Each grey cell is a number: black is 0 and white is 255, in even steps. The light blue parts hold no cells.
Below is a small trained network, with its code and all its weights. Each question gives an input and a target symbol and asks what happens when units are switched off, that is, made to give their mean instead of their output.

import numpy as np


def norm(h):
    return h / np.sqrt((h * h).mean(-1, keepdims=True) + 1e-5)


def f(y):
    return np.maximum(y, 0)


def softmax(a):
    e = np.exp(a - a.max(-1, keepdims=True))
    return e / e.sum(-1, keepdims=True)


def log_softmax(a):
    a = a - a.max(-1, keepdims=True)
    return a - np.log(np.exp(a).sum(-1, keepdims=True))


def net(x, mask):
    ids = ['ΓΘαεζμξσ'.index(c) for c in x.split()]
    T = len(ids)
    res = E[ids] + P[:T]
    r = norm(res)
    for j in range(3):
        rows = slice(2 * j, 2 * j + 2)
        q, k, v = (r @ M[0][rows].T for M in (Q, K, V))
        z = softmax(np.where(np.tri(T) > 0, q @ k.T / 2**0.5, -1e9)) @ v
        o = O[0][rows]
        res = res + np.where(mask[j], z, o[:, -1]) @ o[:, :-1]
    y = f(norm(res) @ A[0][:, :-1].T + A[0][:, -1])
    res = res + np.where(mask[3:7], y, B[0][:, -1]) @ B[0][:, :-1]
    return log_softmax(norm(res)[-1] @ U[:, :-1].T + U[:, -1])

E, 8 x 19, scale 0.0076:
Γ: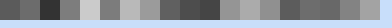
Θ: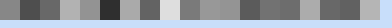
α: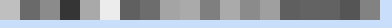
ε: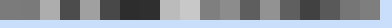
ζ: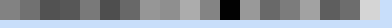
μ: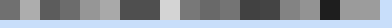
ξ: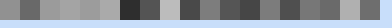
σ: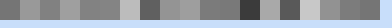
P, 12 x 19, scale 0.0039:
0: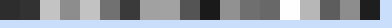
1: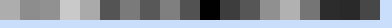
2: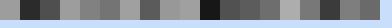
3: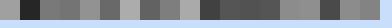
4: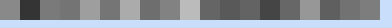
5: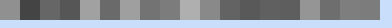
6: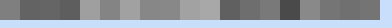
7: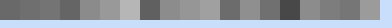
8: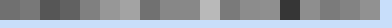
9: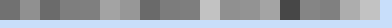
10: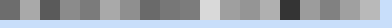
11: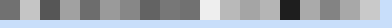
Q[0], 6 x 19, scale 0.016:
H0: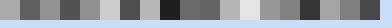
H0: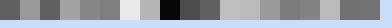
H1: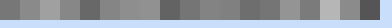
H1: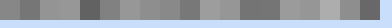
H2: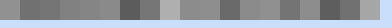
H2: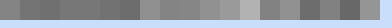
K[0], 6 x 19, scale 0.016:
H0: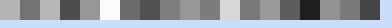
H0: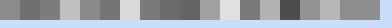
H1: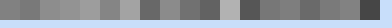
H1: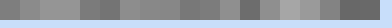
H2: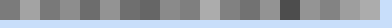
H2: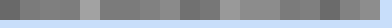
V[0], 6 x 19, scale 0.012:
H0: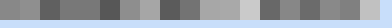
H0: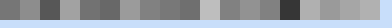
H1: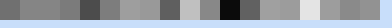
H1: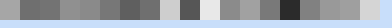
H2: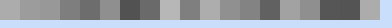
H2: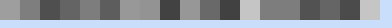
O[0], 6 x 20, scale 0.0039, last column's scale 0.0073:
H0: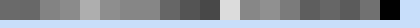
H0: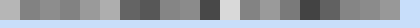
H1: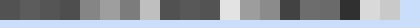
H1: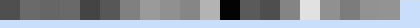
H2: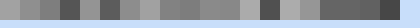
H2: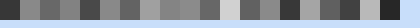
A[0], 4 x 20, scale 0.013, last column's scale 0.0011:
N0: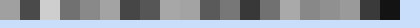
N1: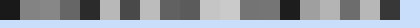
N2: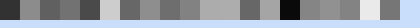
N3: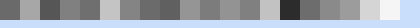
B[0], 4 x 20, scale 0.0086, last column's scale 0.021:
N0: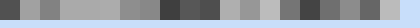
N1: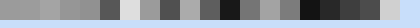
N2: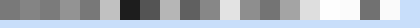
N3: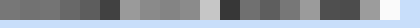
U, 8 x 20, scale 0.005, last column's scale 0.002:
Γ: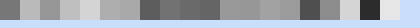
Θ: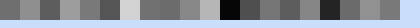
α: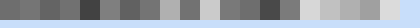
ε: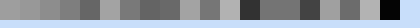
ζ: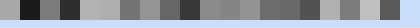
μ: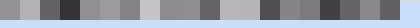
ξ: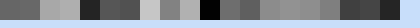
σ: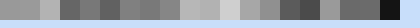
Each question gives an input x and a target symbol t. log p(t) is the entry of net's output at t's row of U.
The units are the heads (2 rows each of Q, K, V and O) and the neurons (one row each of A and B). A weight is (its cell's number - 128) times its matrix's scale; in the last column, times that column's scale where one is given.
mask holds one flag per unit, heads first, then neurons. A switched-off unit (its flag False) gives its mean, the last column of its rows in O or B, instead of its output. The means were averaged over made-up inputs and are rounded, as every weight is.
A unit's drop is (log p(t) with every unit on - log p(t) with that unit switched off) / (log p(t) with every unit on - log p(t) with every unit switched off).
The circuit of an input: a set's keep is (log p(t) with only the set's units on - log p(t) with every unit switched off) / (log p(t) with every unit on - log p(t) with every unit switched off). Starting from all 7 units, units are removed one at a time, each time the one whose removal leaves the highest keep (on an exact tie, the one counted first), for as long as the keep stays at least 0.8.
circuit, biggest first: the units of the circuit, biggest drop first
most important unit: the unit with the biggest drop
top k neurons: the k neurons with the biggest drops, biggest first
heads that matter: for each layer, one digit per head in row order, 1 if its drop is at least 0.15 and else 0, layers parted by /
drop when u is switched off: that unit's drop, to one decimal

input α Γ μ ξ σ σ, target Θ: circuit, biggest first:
N2
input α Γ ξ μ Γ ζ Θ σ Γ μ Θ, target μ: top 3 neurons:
N1; N2; N0
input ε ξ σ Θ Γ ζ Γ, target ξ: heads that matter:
111
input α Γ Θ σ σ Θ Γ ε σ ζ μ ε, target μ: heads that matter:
111
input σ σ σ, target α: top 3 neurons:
N1; N2; N3
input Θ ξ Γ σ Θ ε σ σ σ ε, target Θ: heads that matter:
100
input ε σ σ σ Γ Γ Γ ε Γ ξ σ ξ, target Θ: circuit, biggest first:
N2; H2
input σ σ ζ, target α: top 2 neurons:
N2; N0
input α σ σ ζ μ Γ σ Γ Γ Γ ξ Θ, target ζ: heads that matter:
011
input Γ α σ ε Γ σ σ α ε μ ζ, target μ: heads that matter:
101
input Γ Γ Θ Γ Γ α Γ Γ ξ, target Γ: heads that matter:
000
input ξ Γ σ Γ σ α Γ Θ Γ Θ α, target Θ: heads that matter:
100
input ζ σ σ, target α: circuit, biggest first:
H1; N2; N3
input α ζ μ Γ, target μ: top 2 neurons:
N1; N2
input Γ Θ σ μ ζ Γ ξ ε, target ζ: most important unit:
H2
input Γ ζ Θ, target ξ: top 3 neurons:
N1; N2; N0
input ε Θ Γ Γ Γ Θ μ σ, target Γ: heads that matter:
011
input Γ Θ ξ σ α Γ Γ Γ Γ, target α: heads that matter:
001
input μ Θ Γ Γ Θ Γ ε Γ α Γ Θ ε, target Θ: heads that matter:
110
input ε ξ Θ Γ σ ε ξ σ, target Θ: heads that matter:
011
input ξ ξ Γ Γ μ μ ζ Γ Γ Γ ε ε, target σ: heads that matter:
111
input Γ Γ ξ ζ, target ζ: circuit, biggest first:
H1
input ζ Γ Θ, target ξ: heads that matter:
111
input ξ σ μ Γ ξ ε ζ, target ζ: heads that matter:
101
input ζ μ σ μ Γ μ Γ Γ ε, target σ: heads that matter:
011
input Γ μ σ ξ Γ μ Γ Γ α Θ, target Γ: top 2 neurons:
N3; N0
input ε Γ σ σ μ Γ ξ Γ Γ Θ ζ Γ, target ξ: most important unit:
N1
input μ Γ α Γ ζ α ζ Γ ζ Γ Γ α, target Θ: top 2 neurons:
N1; N0
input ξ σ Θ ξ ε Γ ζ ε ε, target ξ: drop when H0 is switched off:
0.1
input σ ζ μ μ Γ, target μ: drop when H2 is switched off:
0.1
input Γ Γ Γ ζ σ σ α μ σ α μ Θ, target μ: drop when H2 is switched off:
0.9
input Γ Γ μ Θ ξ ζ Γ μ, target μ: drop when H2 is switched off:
0.9
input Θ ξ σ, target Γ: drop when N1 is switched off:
0.2
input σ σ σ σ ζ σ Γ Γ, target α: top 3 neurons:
N2; N3; N0
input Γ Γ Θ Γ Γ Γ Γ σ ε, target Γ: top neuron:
N3
